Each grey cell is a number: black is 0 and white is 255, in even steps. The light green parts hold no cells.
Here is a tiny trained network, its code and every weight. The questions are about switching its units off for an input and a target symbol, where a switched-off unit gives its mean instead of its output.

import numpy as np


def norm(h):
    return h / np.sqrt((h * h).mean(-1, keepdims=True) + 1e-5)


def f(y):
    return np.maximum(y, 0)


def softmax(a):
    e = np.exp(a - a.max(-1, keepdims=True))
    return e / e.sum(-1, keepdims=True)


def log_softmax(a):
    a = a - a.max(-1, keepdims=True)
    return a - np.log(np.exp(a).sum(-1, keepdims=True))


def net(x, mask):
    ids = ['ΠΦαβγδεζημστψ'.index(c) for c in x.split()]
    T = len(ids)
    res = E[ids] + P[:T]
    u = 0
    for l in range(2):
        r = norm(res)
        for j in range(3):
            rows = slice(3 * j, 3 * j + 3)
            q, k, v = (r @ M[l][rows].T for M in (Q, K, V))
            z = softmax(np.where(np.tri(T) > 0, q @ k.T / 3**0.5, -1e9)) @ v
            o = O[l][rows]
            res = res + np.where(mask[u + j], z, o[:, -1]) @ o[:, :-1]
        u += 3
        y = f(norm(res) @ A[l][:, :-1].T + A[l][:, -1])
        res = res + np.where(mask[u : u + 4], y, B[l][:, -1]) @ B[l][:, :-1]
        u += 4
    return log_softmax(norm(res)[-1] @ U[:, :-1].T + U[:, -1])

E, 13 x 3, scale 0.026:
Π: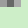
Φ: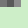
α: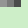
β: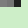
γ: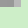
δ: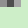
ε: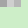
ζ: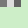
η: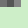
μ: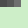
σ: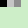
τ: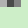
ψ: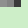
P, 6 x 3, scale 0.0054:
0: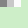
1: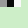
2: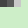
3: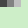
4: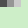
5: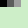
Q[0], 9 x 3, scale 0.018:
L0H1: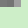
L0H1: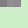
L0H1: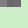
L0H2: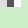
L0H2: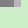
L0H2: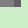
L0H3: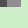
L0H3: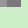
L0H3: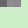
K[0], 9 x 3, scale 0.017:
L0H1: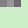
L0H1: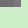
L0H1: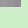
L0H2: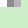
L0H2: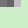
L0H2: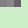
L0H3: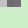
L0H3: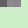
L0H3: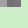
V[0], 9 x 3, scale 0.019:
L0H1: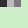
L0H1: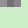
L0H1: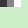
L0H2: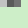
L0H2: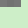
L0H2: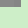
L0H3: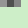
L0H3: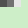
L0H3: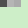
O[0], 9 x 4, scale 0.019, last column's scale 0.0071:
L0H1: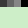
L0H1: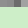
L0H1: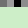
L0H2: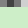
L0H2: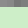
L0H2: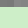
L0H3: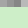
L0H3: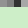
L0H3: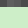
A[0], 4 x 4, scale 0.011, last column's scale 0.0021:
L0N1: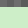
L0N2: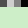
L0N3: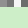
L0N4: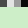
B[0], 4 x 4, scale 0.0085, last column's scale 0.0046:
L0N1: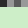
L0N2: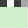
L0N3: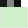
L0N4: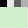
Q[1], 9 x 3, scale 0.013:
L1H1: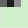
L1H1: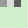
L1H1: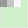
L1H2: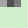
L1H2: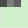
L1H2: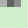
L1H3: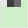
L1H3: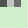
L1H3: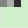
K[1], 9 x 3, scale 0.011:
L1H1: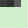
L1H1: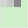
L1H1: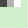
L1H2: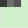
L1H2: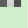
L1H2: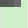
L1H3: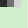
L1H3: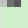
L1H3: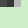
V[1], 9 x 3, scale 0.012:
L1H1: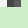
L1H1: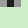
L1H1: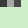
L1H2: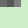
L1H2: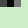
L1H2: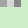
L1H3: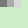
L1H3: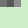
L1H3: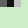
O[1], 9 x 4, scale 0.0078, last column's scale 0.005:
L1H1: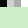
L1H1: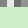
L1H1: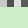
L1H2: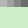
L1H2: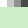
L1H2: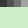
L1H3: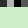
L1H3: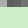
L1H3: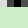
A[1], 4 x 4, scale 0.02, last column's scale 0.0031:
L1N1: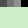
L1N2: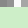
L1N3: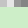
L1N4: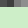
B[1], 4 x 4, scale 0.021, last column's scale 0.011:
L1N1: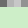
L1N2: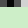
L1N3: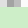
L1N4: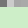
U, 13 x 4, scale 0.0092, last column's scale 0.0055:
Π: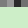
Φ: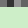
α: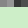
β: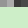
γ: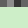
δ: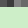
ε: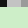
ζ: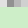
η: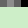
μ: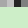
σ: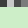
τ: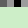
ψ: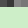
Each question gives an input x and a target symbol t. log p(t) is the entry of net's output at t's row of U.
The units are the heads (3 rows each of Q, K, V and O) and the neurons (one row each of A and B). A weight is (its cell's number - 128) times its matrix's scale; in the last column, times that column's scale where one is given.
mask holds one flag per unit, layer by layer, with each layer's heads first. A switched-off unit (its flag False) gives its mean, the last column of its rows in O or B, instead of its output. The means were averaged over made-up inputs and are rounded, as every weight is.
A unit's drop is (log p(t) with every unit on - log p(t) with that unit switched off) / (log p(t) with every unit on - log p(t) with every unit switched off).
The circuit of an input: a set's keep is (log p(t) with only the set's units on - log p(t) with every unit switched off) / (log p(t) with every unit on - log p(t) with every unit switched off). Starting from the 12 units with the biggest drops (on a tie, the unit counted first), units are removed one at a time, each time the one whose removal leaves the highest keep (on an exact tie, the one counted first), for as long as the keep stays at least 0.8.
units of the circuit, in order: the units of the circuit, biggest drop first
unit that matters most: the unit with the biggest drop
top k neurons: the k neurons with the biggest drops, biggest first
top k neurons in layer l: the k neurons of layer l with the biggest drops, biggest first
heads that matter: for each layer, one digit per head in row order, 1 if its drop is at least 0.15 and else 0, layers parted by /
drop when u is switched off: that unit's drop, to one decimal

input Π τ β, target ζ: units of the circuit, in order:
(L1H3, L0H3)
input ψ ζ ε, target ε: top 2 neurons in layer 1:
(L1N1, L1N4)
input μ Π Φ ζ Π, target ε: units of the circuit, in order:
(L1H3, L0H1)
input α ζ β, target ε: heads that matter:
001 / 001
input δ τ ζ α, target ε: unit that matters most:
L1H2
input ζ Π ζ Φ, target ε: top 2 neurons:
(L1N4, L1N2)
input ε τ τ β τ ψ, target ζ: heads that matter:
000 / 000
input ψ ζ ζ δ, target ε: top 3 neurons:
(L1N4, L1N3, L1N2)
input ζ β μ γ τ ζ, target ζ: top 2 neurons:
(L1N3, L0N2)
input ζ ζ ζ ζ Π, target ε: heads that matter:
010 / 000
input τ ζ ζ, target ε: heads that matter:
100 / 010
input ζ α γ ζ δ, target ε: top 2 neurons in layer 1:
(L1N3, L1N4)
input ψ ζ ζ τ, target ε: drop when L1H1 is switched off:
0.0
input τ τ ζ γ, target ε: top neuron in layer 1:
(L1N1)
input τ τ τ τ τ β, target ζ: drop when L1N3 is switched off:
0.1
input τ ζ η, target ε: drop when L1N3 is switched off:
0.2
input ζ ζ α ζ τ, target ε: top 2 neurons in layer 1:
(L1N4, L1N2)
